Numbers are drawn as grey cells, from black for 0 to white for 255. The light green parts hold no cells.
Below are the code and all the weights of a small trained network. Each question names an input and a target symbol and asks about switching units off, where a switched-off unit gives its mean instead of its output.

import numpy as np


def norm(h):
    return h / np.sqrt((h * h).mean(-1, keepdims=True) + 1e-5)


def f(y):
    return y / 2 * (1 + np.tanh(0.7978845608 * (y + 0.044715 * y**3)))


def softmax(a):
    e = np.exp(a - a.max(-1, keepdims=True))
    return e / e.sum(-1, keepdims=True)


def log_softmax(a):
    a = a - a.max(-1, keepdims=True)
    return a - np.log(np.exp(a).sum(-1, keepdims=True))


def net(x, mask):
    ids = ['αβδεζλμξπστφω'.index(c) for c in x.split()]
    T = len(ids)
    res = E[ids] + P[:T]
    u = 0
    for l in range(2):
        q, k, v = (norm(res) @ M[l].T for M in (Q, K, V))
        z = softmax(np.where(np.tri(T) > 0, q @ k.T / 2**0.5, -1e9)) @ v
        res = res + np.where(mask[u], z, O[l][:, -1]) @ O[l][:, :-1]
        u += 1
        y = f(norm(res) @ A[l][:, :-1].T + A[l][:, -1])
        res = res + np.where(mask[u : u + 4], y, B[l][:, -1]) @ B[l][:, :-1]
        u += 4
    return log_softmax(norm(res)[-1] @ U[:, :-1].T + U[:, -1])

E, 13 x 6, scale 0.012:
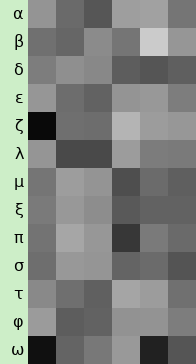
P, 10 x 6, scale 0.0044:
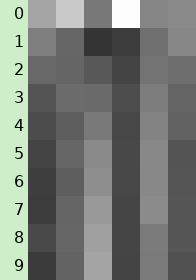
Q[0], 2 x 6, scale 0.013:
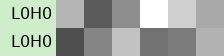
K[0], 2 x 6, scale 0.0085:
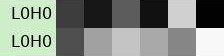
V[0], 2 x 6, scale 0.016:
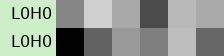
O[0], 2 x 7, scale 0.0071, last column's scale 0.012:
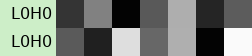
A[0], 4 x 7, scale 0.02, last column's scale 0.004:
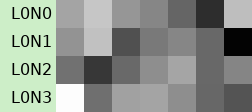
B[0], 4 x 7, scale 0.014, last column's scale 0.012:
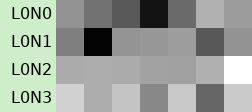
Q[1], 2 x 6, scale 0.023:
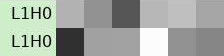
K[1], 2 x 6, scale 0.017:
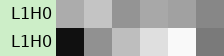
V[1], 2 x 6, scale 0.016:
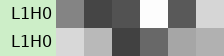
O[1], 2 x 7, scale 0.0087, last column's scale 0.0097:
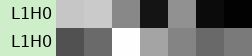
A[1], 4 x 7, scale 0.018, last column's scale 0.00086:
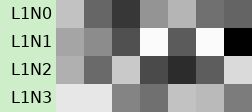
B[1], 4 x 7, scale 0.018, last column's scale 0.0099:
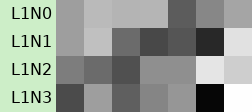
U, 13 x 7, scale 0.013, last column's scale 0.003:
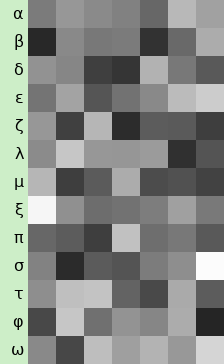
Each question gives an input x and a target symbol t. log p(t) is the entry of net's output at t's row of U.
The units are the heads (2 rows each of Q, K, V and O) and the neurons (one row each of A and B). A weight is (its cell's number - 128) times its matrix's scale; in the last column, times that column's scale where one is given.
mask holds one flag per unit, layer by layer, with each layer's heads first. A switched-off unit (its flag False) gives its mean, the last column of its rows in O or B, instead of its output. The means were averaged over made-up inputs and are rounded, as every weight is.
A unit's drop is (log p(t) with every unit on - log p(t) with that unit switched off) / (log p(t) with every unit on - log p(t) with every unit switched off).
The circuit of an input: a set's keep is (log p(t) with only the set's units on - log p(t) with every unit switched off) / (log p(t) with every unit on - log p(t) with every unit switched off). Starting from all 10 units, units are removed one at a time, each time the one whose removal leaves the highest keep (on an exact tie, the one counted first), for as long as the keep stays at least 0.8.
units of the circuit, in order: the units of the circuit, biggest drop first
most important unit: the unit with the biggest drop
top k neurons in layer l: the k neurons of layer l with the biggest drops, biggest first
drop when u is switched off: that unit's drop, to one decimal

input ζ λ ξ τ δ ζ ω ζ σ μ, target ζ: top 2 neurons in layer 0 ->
L0N3, L0N0
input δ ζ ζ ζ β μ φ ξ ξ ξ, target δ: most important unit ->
L0H0
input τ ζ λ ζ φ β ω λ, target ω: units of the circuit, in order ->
L0H0, L1H0, L1N1
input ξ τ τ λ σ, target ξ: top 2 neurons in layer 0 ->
L0N2, L0N1
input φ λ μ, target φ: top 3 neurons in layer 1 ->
L1N2, L1N3, L1N1
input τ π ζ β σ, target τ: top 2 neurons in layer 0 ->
L0N2, L0N1
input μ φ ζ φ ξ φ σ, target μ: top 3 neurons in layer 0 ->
L0N1, L0N2, L0N3
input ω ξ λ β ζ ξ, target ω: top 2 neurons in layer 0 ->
L0N3, L0N2
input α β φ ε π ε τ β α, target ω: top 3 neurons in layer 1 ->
L1N1, L1N2, L1N0
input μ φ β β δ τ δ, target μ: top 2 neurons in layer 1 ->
L1N0, L1N3
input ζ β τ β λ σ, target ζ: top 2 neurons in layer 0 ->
L0N3, L0N0
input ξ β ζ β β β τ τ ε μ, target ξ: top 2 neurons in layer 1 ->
L1N0, L1N3
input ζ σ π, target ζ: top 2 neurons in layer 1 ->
L1N1, L1N3
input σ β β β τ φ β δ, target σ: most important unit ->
L0N0
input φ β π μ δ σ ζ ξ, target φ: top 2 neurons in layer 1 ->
L1N2, L1N3
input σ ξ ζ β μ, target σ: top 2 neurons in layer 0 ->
L0N0, L0N1
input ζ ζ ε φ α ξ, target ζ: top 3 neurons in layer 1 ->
L1N1, L1N3, L1N2
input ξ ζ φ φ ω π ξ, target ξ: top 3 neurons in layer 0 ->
L0N2, L0N1, L0N3
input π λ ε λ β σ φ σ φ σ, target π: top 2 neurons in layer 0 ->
L0N3, L0N1
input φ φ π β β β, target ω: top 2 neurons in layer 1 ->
L1N3, L1N2
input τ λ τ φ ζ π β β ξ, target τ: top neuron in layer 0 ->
L0N2
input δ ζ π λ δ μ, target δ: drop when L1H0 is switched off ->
0.5
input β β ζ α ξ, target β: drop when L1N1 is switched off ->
0.5
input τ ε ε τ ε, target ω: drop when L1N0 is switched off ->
0.1
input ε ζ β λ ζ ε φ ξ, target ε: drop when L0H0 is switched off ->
0.7
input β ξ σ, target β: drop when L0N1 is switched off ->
0.0
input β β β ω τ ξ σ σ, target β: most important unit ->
L1H0
